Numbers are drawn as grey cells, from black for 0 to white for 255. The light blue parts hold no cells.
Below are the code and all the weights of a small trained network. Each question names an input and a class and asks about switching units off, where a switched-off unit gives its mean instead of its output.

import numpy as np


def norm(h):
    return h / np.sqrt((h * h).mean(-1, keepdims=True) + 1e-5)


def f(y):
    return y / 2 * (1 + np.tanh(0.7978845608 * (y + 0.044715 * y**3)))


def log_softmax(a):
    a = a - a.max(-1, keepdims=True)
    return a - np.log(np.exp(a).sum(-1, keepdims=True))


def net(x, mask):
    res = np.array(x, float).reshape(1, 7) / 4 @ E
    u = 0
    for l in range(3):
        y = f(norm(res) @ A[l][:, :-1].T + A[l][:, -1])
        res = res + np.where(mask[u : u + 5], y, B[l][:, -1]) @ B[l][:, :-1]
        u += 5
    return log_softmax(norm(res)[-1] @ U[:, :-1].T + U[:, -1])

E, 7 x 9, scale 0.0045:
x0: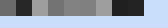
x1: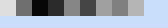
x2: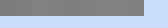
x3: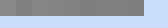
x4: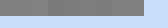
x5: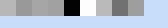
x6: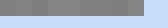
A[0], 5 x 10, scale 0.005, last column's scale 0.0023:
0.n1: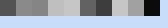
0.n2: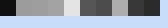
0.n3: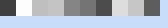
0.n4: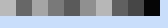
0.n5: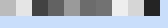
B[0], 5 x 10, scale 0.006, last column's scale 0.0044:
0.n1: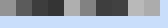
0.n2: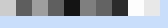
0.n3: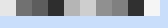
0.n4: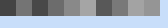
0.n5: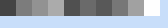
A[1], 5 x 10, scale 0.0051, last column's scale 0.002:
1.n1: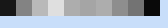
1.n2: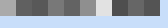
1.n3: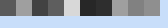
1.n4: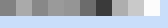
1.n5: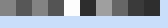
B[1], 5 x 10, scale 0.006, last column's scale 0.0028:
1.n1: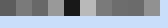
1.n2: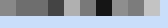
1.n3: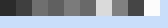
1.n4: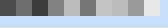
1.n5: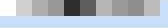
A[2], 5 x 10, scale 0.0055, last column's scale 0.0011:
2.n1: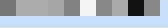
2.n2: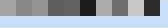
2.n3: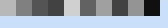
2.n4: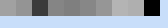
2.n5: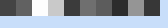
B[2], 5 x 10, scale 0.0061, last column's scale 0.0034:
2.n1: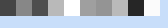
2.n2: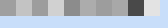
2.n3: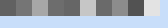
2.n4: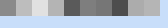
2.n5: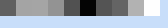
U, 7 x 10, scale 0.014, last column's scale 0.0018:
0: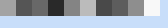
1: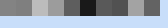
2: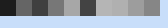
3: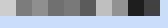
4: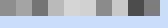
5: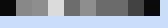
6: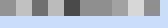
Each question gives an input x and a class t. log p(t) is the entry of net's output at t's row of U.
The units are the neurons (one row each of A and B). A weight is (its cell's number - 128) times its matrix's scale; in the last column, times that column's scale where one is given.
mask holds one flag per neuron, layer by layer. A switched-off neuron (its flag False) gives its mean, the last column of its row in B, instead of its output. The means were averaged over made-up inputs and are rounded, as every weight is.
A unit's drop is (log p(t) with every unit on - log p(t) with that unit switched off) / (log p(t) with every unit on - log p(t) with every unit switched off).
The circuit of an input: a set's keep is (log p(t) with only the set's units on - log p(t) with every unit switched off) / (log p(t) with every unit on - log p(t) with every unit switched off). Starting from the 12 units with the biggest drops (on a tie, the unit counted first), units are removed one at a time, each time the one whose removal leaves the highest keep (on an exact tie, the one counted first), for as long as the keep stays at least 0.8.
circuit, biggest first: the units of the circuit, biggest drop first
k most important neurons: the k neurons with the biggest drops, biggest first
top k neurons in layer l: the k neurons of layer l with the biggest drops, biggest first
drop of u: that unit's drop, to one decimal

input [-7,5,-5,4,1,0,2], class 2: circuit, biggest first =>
0.n2, 1.n3
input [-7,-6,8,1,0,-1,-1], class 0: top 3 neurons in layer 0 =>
0.n3, 0.n1, 0.n2
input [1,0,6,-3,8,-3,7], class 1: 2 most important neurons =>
0.n2, 0.n3
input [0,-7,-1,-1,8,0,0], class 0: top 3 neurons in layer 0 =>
0.n3, 0.n2, 0.n5
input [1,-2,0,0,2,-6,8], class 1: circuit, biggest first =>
0.n2
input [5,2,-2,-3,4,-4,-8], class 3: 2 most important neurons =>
1.n5, 0.n5
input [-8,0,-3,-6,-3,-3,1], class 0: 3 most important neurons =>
0.n3, 0.n1, 2.n1
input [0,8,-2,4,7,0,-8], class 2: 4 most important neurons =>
0.n2, 0.n3, 0.n5, 1.n3
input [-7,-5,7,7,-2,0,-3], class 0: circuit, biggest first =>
0.n3, 0.n1
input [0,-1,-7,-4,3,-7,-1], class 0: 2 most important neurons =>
0.n2, 0.n1
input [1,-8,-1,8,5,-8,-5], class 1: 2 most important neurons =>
0.n2, 2.n5
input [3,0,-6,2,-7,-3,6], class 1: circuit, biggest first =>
0.n3, 0.n2
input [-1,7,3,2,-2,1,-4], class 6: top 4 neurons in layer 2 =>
2.n4, 2.n1, 2.n2, 2.n5
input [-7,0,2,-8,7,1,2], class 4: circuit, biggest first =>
0.n2
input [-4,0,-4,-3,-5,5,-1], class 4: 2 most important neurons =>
0.n2, 2.n1
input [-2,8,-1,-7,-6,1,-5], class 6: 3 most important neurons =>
2.n4, 0.n1, 2.n1
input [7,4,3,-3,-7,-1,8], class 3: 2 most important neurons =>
1.n5, 0.n2
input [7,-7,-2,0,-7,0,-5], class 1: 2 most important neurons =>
2.n5, 0.n2
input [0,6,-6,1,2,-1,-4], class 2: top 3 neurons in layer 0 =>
0.n3, 0.n2, 0.n5
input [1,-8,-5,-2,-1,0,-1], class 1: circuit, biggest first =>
2.n5
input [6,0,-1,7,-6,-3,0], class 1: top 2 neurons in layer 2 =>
2.n5, 2.n1
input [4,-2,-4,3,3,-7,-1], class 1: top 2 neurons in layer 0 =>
0.n2, 0.n3
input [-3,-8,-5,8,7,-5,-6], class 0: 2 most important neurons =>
0.n3, 0.n2
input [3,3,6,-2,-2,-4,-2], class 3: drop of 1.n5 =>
0.2
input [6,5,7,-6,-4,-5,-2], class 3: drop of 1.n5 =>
0.4
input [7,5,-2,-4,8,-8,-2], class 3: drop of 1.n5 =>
0.5
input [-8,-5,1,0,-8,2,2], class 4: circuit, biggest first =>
0.n3
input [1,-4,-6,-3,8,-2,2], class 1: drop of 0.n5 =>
-0.1
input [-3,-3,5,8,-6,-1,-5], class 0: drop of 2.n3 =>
0.0
